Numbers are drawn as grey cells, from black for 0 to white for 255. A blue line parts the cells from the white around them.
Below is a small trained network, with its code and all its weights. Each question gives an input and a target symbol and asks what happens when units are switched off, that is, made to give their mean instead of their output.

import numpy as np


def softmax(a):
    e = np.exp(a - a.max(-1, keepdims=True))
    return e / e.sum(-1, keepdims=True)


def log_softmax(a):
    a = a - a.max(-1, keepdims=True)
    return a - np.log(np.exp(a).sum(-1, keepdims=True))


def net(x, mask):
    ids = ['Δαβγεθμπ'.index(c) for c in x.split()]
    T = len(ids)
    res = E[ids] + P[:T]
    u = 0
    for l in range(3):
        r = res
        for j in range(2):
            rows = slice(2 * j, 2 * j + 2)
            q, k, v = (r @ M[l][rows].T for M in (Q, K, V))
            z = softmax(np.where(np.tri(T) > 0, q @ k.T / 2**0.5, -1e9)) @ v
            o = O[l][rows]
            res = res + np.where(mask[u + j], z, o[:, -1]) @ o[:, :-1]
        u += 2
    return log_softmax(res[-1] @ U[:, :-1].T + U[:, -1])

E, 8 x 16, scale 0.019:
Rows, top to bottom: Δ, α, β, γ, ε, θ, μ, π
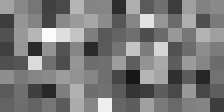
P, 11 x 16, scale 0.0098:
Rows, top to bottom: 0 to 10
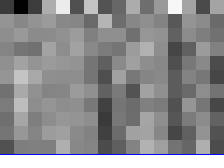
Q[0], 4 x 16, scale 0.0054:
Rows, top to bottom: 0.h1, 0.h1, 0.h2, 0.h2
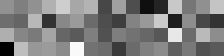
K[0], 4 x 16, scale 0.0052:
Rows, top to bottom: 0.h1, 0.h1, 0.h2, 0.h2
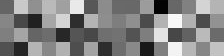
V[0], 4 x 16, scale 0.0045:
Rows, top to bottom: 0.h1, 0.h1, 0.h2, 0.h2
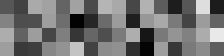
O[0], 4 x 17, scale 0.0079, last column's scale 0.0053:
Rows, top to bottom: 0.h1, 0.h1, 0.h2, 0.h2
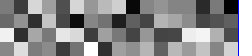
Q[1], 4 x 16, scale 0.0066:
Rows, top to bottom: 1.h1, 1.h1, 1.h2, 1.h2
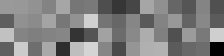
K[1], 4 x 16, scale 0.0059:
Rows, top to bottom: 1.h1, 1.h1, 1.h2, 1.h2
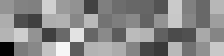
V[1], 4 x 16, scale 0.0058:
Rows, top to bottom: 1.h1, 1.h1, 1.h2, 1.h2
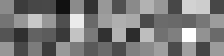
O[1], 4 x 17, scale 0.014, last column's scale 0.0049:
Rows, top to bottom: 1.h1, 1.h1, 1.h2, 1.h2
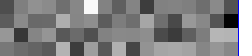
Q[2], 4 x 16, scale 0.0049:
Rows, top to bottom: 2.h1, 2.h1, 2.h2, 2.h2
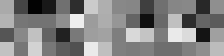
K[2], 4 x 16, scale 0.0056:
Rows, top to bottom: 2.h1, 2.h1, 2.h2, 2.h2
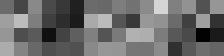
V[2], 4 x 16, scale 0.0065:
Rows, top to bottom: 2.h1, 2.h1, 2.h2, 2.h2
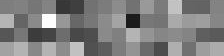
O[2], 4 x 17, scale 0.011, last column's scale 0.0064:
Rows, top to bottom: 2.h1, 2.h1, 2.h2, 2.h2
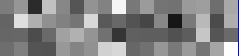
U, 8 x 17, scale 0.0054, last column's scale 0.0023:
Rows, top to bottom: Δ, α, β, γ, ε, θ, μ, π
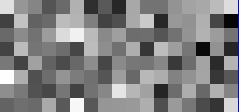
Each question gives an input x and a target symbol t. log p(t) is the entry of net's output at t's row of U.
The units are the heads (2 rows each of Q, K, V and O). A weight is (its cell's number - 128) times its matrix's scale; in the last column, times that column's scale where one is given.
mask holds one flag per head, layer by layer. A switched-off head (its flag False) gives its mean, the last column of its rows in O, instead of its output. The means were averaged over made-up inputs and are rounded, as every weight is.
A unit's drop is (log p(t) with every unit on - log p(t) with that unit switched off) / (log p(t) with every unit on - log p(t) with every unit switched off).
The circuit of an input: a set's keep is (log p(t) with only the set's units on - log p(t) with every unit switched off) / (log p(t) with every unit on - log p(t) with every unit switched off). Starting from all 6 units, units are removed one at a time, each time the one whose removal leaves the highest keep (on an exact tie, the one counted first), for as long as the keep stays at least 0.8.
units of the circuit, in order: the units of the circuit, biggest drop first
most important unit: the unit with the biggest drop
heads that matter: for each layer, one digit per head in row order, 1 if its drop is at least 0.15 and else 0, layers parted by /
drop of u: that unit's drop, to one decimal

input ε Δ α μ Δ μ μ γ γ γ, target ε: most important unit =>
1.h2
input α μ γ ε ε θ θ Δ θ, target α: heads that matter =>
11 / 01 / 01
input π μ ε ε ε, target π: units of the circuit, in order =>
0.h2; 2.h1; 1.h2
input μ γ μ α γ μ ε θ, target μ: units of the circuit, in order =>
2.h1; 1.h2
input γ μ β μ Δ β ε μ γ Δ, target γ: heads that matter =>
10 / 10 / 11
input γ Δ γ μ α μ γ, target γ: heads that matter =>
10 / 10 / 00
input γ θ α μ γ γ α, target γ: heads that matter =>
10 / 10 / 00
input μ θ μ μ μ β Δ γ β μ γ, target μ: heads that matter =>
11 / 10 / 01
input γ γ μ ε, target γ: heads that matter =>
10 / 10 / 00
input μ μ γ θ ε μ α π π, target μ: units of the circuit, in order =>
1.h2; 2.h1
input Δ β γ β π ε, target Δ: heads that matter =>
10 / 11 / 11
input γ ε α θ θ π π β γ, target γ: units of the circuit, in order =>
2.h2; 2.h1
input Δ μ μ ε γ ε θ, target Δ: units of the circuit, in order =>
2.h1; 0.h2
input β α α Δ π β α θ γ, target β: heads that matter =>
00 / 10 / 01
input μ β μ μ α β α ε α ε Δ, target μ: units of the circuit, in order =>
2.h2; 1.h1
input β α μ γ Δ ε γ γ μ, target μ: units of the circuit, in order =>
2.h2
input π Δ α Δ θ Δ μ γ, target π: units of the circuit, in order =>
2.h1; 0.h2; 1.h2
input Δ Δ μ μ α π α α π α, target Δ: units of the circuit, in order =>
2.h1; 0.h2
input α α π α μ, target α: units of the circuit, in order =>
2.h2; 1.h2; 0.h2
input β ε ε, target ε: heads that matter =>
01 / 10 / 10
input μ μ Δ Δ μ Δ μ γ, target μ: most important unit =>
0.h2
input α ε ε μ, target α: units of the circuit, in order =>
2.h2; 0.h2; 1.h2
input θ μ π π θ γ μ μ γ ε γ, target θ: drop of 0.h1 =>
0.3
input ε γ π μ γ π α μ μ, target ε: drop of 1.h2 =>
0.8
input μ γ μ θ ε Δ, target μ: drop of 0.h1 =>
0.0
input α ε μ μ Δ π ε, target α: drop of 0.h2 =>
0.7
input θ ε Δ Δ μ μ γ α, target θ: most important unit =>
1.h1
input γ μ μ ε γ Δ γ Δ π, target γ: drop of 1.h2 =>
0.1
